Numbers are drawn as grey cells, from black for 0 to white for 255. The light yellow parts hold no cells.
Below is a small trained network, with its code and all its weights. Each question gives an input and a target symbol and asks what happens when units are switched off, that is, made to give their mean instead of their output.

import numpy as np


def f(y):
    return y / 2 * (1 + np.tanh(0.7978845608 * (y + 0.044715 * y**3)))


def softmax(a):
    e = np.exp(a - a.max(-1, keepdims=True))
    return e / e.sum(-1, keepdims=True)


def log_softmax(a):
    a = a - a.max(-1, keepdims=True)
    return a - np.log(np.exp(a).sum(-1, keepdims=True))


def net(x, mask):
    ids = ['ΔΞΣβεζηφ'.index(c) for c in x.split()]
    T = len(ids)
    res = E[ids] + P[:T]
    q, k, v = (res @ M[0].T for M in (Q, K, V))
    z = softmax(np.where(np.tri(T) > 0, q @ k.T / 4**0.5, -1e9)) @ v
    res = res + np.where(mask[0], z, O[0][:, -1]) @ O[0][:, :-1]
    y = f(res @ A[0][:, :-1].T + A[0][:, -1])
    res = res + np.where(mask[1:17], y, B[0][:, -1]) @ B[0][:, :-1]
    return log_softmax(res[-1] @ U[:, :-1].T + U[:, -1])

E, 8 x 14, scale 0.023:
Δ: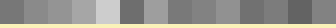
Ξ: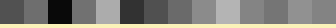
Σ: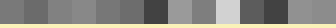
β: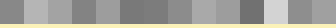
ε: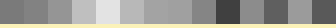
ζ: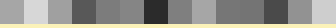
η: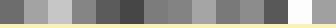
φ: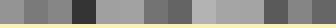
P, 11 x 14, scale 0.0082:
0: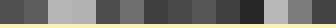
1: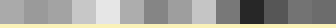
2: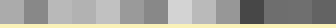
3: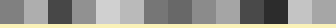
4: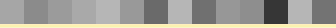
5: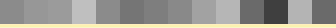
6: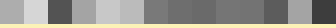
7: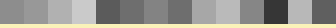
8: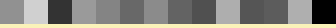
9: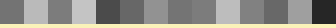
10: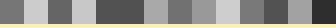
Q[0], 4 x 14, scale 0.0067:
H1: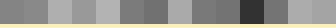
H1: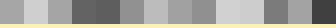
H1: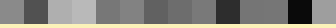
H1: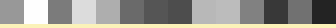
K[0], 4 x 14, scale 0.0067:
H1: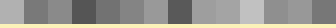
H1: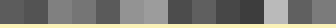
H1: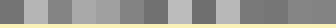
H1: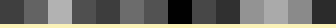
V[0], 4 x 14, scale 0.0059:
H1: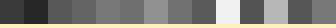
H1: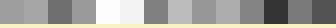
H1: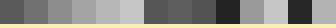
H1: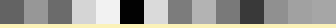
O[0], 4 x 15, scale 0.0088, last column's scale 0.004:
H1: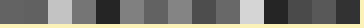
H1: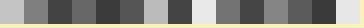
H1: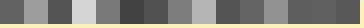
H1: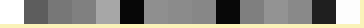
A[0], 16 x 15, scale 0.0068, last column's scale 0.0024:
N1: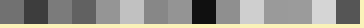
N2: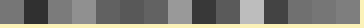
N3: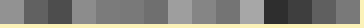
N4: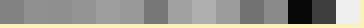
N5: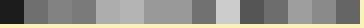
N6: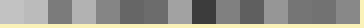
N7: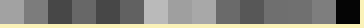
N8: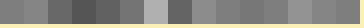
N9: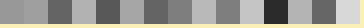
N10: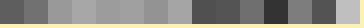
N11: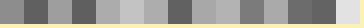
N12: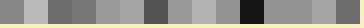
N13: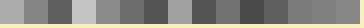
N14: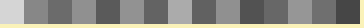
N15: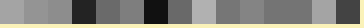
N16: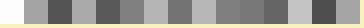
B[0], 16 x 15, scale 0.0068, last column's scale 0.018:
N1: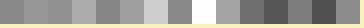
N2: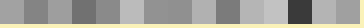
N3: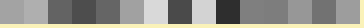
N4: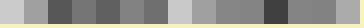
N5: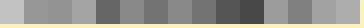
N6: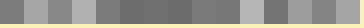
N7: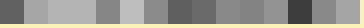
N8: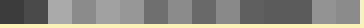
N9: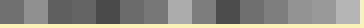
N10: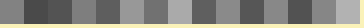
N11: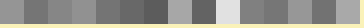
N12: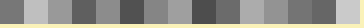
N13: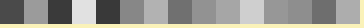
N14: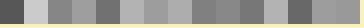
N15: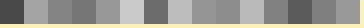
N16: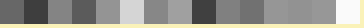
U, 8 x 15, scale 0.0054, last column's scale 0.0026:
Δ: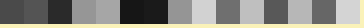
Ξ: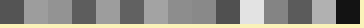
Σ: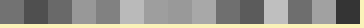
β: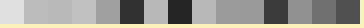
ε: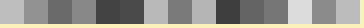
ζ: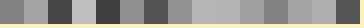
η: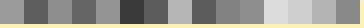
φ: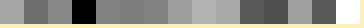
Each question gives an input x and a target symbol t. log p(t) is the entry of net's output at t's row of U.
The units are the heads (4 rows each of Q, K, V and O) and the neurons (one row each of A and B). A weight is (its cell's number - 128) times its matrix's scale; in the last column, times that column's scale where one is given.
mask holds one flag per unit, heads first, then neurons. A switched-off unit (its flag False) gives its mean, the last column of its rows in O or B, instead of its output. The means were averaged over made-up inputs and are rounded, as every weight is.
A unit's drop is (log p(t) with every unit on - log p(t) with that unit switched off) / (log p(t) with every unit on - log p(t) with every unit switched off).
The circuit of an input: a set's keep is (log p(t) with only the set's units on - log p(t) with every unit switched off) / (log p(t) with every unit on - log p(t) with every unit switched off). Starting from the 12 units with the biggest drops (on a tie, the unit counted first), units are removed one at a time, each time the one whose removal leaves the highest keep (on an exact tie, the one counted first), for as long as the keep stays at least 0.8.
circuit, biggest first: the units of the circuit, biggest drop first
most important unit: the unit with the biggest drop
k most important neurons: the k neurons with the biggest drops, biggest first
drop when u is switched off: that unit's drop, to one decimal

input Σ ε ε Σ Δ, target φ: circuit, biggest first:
(H1, N13, N7)
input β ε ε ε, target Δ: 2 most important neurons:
(N5, N7)
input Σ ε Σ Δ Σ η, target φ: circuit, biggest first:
(H1, N13)
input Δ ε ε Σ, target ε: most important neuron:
(N3)
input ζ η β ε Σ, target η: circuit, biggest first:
(H1, N12)
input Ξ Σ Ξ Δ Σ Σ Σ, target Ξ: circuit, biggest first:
(H1, N2)
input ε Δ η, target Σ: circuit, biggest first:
(N16, H1, N7)
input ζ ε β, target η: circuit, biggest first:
(H1, N12, N11)
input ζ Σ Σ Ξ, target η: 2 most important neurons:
(N5, N12)
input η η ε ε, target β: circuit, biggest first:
(H1, N1, N16)
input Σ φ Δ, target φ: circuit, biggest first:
(H1, N13, N4)
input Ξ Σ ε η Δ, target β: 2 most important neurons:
(N16, N9)
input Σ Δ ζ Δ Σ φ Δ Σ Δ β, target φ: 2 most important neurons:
(N13, N5)
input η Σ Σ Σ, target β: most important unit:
N1
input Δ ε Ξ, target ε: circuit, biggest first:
(H1, N3)
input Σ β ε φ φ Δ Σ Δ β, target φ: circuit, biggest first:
(H1, N13)
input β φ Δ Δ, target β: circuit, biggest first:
(N9, N16)
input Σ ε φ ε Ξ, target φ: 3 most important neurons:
(N13, N6, N3)
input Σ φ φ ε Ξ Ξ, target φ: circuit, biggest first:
(H1, N13)
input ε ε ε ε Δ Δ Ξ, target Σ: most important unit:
H1
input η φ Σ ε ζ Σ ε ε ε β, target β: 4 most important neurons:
(N1, N16, N10, N9)
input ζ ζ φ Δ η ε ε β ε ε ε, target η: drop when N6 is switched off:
0.0
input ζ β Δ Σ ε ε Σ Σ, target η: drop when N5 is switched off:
0.2
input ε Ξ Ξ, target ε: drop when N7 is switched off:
-0.1
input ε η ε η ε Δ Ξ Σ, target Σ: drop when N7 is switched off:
0.4
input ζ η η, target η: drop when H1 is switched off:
0.6
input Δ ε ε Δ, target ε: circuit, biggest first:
(H1)
